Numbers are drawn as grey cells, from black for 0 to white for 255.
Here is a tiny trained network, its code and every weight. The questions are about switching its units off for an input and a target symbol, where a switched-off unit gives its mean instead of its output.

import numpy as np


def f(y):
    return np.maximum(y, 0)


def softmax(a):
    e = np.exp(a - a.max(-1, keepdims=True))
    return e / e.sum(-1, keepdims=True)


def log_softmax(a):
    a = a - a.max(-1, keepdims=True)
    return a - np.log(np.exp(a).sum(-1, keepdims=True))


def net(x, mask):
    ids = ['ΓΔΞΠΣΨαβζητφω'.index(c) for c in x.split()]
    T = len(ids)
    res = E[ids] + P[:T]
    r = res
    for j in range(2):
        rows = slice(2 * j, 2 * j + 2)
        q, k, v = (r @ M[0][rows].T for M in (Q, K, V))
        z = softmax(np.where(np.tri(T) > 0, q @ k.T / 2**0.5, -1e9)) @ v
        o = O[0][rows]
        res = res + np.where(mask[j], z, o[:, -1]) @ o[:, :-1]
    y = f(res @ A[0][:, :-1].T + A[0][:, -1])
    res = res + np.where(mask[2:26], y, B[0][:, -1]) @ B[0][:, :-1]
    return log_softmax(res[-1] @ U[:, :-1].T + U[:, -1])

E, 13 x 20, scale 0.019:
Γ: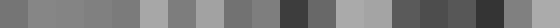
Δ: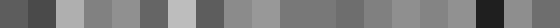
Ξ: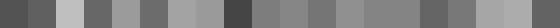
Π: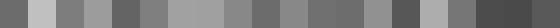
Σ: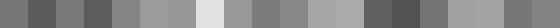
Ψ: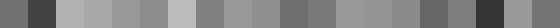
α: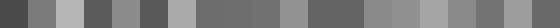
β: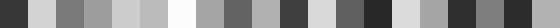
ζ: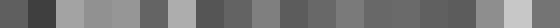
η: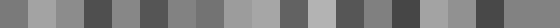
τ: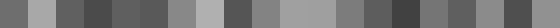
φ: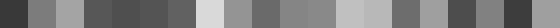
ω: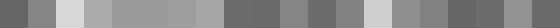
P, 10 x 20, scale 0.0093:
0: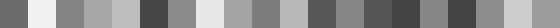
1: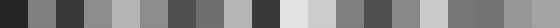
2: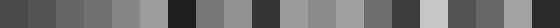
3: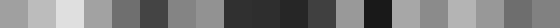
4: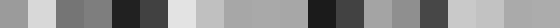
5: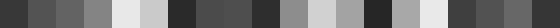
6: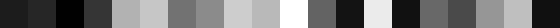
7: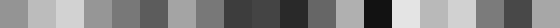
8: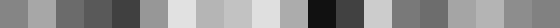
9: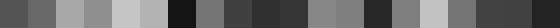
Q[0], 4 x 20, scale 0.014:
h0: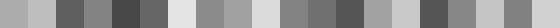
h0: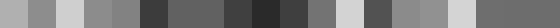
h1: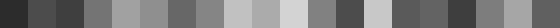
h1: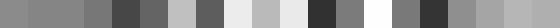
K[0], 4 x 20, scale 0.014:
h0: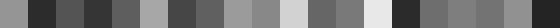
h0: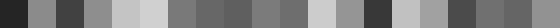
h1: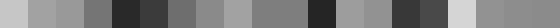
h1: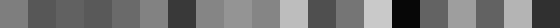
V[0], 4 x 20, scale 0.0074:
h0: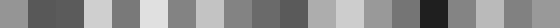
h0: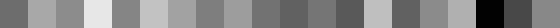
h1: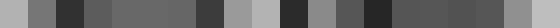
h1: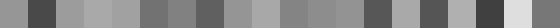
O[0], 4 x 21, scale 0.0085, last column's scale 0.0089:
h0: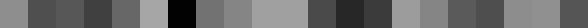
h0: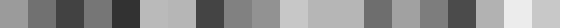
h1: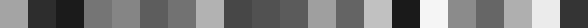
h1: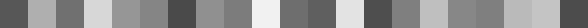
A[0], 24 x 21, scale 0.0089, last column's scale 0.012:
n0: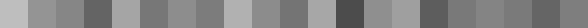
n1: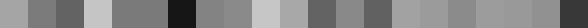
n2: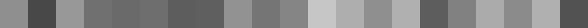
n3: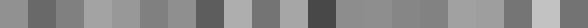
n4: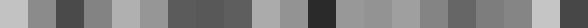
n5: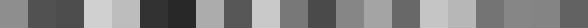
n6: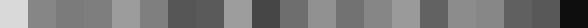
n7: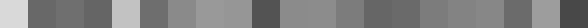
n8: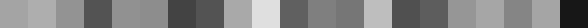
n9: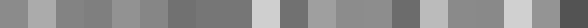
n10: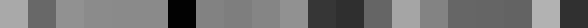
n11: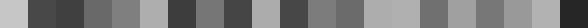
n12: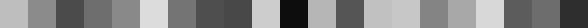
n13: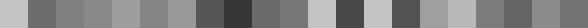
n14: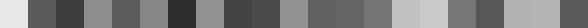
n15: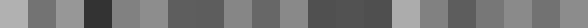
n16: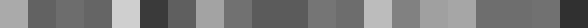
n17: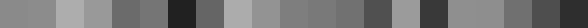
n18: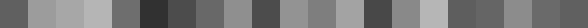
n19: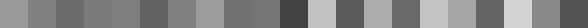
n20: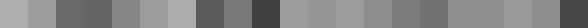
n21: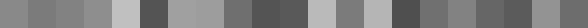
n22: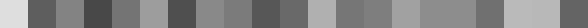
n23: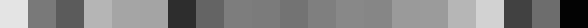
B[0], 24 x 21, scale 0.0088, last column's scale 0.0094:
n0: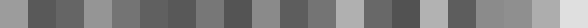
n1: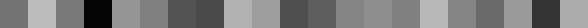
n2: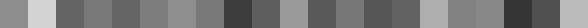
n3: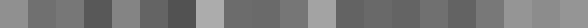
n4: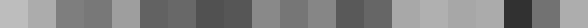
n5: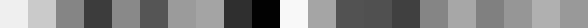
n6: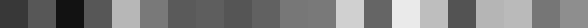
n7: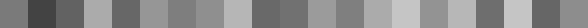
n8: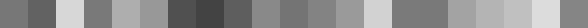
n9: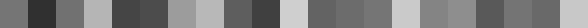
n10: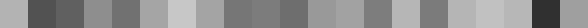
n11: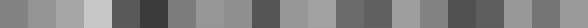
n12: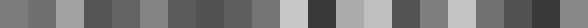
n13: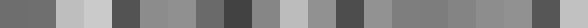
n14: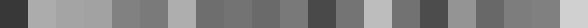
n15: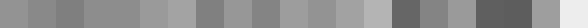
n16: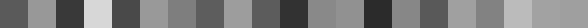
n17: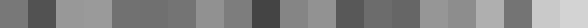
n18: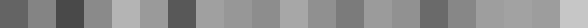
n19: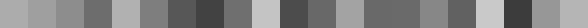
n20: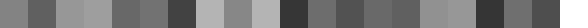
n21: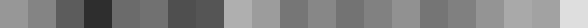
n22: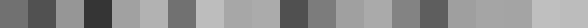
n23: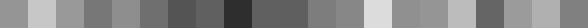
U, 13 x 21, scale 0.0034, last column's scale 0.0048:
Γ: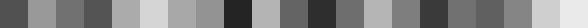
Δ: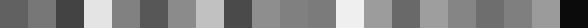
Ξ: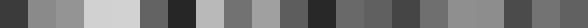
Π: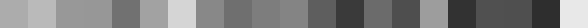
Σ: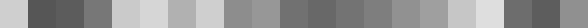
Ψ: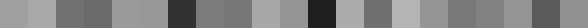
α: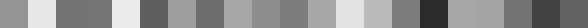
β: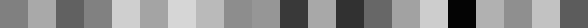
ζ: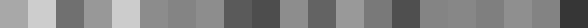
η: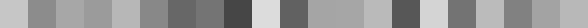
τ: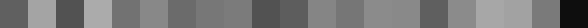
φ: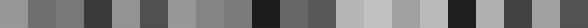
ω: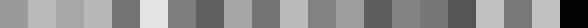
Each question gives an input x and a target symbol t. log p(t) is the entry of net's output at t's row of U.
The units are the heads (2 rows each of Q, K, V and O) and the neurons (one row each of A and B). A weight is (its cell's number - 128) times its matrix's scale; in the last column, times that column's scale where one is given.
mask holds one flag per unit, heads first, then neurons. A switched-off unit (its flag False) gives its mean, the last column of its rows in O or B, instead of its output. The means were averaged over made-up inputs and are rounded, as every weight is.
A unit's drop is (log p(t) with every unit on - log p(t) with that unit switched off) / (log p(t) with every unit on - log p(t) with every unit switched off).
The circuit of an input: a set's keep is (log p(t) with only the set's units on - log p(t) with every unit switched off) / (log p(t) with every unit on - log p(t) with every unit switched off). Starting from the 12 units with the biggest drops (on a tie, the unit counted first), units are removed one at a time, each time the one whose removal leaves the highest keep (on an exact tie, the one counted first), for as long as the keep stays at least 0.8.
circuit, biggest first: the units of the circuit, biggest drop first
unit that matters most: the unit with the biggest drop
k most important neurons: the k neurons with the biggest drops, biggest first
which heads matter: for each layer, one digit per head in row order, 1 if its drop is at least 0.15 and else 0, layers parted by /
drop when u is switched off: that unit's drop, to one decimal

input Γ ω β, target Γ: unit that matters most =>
h0
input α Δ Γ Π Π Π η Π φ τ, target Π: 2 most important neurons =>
(n20, n2)
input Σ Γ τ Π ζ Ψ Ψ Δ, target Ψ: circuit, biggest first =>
(h1, n1, h0)
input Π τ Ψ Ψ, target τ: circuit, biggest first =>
(h0, h1, n16, n21)
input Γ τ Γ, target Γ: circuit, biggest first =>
(n14, h0, h1)
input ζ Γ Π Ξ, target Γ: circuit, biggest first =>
(h0, n14, h1)
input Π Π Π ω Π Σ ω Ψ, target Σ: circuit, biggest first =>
(h0, n10)
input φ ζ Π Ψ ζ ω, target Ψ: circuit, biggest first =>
(h1, n1, h0)
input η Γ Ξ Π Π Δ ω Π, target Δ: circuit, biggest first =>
(h1, n9)
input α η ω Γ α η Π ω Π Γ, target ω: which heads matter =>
01
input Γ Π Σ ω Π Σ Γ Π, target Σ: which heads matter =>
10
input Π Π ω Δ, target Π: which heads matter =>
11
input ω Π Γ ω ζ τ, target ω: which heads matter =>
01
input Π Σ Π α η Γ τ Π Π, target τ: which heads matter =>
11
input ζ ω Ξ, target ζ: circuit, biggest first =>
(n5, h1, h0)
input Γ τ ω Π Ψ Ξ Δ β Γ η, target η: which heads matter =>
01
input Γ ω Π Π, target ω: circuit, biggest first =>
(h1, n17, n20)
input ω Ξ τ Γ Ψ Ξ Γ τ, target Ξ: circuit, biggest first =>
(h0)
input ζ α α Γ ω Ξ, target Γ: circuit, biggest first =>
(h0, n14, h1)
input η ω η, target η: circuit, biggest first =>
(n19, h1)
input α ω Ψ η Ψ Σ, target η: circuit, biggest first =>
(h1, n19)
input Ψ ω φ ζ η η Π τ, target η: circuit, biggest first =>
(h1, h0, n19)
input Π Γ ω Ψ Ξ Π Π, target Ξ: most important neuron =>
(n17)
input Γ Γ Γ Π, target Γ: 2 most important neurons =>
(n14, n22)
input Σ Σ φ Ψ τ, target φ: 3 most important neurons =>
(n6, n0, n17)
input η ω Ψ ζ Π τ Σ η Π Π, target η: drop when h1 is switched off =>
0.8
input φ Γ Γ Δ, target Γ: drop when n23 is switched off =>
0.0
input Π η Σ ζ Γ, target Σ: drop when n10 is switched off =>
1.0
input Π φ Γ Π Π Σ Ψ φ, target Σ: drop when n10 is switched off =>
0.8
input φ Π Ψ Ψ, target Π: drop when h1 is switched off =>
0.2
